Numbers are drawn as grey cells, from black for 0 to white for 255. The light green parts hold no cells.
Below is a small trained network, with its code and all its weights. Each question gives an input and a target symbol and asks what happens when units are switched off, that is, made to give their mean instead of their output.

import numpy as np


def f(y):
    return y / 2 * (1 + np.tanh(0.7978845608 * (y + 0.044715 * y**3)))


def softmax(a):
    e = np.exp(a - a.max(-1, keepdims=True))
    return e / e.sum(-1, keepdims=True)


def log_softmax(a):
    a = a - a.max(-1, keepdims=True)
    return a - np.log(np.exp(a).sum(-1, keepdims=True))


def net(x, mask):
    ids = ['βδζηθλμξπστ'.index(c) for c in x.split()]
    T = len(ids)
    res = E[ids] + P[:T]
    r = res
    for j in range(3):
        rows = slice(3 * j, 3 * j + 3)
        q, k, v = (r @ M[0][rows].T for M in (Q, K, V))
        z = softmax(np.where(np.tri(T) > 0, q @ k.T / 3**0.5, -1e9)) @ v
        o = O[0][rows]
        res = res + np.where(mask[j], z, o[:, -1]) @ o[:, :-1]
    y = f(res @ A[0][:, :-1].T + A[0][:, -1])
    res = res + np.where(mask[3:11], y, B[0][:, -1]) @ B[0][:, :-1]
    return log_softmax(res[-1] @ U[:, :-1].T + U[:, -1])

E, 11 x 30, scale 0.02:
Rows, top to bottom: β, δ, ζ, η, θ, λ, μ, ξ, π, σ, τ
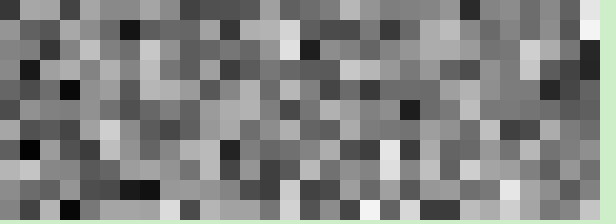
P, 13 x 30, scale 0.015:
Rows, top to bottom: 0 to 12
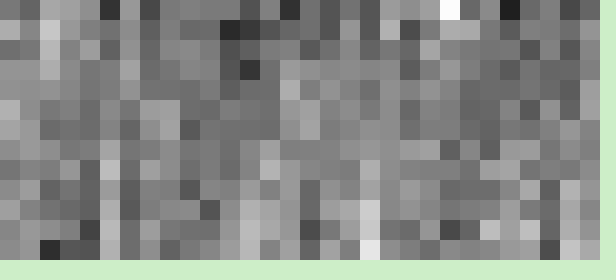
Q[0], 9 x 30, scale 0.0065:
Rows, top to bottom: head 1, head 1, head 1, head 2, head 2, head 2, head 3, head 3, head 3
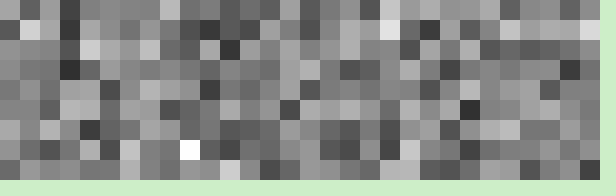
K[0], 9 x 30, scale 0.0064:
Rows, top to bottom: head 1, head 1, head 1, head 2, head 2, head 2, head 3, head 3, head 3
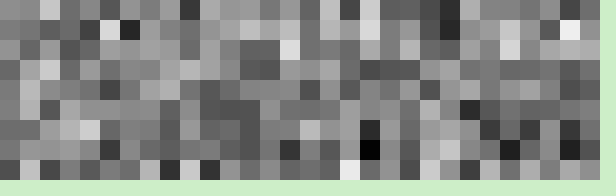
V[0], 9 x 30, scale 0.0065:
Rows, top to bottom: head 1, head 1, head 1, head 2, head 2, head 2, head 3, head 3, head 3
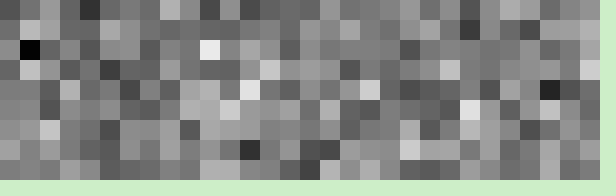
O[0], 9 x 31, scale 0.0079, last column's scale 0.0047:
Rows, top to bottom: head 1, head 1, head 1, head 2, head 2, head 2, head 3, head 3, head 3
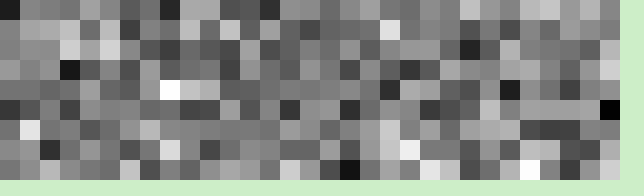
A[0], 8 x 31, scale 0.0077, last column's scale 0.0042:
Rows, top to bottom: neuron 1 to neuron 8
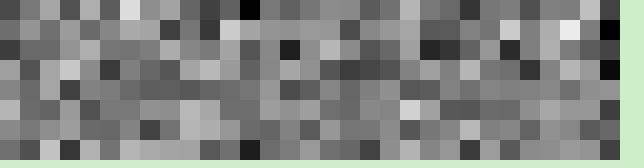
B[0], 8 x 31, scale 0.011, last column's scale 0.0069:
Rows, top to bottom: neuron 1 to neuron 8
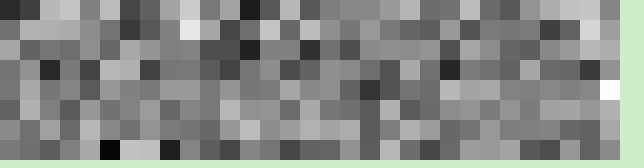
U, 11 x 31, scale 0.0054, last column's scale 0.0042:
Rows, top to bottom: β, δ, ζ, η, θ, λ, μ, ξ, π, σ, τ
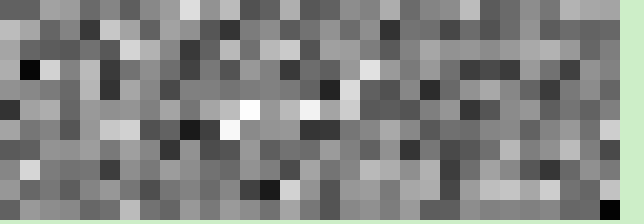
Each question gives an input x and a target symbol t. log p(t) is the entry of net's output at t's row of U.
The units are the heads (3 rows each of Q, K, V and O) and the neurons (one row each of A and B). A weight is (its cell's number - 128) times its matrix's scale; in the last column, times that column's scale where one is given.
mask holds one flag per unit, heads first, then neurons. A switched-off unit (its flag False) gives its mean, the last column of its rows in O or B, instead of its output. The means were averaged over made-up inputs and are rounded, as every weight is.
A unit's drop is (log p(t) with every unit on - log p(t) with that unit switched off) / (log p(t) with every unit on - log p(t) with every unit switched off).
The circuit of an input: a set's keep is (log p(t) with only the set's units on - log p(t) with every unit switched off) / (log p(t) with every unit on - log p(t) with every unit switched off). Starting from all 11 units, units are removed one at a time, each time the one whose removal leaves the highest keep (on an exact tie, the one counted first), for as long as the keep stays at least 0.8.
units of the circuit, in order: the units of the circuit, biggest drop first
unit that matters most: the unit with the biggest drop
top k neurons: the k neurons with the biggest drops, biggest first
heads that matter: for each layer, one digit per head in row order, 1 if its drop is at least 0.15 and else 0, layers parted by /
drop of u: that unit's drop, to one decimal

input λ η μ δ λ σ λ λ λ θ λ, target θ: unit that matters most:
head 2
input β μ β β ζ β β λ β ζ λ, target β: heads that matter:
110
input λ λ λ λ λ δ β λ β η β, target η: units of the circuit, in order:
[head 2; neuron 5]
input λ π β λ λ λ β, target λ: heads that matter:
011
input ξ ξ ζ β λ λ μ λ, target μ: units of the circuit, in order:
[head 2; head 1; neuron 2]
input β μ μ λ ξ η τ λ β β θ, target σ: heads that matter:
100
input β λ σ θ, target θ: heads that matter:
000
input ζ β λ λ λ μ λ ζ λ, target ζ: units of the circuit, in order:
[head 2; head 1; neuron 3]
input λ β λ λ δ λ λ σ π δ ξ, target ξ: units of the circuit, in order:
[head 2; neuron 8]
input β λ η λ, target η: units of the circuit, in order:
[head 2; neuron 3; neuron 5; head 3]
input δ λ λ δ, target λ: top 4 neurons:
[neuron 6; neuron 3; neuron 4; neuron 5]
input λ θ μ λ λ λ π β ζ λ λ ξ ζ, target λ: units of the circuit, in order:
[neuron 2; head 2; neuron 3]
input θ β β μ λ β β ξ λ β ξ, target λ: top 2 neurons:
[neuron 3; neuron 7]
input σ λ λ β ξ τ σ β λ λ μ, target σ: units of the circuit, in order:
[head 1]
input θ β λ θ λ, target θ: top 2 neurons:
[neuron 3; neuron 7]
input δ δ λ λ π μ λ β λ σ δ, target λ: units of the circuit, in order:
[neuron 6; neuron 3]
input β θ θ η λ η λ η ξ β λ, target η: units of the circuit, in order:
[head 2; neuron 5; neuron 3; head 3]
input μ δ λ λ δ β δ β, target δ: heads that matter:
111
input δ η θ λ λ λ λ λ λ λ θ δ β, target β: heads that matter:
000
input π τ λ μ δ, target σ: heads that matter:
111
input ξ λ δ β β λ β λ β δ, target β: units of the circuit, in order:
[head 1]
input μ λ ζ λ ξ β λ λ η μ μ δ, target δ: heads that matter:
001
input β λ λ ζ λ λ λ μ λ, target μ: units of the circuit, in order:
[head 2; head 1; neuron 3]
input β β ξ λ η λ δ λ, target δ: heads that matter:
110
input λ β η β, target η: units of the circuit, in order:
[head 2; neuron 5; head 3]
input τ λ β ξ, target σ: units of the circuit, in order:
[head 1; head 3]
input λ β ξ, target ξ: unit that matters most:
neuron 8
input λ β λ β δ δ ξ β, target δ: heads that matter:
011
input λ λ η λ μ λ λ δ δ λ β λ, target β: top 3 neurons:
[neuron 3; neuron 5; neuron 4]
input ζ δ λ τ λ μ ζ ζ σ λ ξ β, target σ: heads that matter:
100
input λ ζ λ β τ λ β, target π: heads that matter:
011
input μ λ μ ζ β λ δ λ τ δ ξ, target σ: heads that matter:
101
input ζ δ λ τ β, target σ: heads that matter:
110
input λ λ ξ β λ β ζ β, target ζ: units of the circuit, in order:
[head 1]
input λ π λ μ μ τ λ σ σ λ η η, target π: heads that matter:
011
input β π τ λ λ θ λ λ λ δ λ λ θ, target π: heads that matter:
001
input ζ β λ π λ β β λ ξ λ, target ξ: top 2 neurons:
[neuron 3; neuron 7]
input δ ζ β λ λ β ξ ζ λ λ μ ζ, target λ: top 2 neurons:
[neuron 2; neuron 3]
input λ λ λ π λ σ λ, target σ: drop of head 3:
0.1
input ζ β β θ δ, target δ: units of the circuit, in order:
[neuron 4]
